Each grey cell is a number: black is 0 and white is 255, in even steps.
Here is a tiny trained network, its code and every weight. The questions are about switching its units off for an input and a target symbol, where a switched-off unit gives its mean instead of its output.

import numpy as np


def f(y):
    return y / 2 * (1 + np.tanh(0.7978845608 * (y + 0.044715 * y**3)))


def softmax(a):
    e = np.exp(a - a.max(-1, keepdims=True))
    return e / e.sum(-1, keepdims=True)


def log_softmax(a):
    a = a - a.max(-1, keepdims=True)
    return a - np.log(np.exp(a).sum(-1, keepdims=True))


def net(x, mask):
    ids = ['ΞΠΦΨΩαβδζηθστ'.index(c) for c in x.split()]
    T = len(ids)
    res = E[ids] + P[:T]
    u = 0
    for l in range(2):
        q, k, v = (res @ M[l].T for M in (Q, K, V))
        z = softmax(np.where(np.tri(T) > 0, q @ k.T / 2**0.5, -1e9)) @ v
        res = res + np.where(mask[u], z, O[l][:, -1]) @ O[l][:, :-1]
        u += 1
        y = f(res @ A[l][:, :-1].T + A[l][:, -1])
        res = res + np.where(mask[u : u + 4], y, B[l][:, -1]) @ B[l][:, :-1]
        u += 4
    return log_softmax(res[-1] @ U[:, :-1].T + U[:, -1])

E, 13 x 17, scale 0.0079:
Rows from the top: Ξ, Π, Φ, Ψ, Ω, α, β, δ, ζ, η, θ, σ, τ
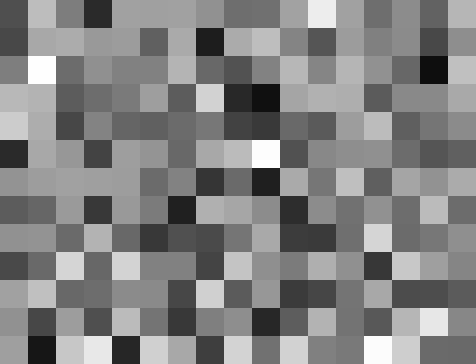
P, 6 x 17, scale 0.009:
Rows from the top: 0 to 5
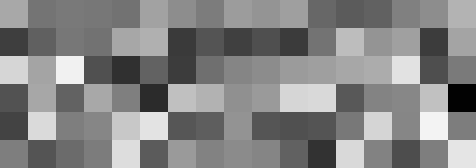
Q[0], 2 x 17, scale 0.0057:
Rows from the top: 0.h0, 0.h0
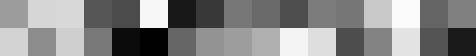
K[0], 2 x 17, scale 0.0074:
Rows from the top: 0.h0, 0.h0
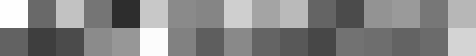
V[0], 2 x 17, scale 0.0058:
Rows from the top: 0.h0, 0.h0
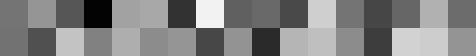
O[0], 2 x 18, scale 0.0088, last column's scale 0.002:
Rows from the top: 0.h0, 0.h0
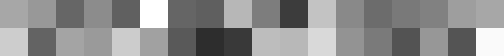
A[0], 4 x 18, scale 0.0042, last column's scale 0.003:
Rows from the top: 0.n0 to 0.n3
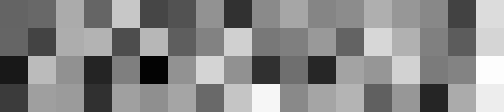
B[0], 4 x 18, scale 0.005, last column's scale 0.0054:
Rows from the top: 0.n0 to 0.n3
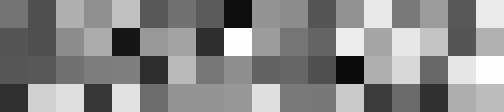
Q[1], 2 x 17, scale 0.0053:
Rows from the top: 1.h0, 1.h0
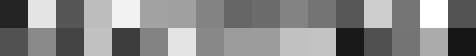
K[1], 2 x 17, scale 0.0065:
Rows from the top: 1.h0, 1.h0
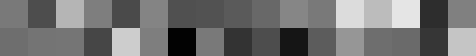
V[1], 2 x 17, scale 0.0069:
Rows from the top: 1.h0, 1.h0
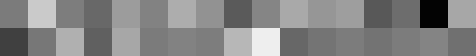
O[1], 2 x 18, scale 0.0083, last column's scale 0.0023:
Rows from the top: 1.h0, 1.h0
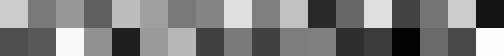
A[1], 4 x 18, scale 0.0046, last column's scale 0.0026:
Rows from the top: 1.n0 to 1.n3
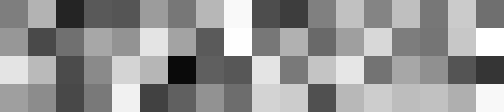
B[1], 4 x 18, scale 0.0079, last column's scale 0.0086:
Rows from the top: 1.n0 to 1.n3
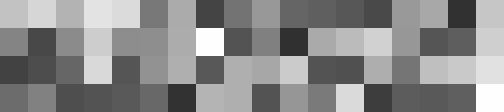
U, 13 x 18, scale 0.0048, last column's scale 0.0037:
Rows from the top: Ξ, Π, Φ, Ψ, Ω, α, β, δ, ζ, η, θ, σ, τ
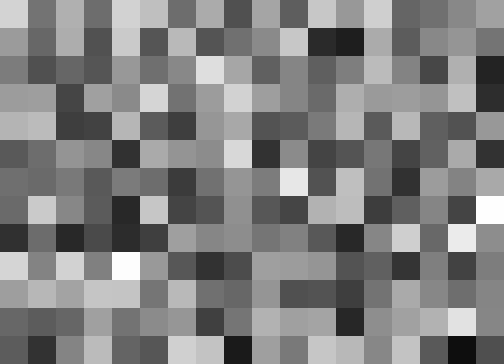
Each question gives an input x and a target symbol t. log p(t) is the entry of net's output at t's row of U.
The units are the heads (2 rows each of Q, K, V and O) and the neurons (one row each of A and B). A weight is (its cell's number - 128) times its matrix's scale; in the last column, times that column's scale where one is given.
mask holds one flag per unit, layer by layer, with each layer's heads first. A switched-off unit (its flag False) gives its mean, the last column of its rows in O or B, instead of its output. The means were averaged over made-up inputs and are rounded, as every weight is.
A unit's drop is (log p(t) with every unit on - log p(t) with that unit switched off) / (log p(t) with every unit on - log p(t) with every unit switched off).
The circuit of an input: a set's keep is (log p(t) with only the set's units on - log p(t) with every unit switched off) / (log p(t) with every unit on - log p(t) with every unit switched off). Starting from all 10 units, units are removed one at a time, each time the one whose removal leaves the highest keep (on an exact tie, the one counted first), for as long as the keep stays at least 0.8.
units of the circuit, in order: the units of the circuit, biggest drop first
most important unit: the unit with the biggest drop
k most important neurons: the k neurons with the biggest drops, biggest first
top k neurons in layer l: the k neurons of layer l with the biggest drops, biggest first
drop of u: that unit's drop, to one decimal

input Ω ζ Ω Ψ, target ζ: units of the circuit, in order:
(0.h0 0.n2)
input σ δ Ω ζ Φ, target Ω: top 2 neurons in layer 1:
(1.n3 1.n2)
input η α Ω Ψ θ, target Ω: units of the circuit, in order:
(1.h0 0.h0 1.n3 1.n2)
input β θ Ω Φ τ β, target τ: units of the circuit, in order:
(1.h0 0.n1)
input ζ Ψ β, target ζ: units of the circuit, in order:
(0.h0 0.n2)
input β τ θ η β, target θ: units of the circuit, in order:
(0.h0 1.n0 1.n3 0.n0)
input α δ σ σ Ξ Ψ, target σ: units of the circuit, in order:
(0.h0 1.n2 1.h0 1.n3)
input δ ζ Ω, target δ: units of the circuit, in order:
(1.h0 0.h0 1.n1)
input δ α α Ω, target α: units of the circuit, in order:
(1.h0 0.n3)
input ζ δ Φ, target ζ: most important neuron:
(0.n2)
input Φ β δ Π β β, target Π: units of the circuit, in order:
(1.h0 0.h0 1.n3)
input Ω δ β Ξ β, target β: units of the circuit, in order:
(0.h0 1.n3 1.h0 1.n2)
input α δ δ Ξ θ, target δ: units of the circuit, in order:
(1.h0 0.h0 0.n1)
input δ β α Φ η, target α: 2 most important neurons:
(0.n1 0.n3)
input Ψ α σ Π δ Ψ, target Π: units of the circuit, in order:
(1.h0 0.h0 1.n3 0.n3)
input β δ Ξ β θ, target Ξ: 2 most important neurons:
(1.n1 0.n3)
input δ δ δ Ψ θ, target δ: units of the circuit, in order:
(1.h0 0.n1 0.h0)
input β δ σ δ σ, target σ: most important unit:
1.n2
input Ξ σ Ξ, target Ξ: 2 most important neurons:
(1.n1 0.n3)
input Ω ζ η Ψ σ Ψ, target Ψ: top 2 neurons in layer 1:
(1.n2 1.n3)
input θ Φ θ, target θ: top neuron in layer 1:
(1.n0)
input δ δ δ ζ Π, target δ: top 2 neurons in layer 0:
(0.n1 0.n2)
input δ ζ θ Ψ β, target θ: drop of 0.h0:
1.5
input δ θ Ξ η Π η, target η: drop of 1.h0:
0.6
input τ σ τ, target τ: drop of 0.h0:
0.2
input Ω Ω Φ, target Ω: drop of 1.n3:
0.3
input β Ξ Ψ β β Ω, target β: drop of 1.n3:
0.4
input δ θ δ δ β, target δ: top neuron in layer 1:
(1.n2)
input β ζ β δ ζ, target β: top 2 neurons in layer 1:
(1.n3 1.n2)
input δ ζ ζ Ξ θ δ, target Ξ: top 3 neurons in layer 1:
(1.n1 1.n3 1.n2)
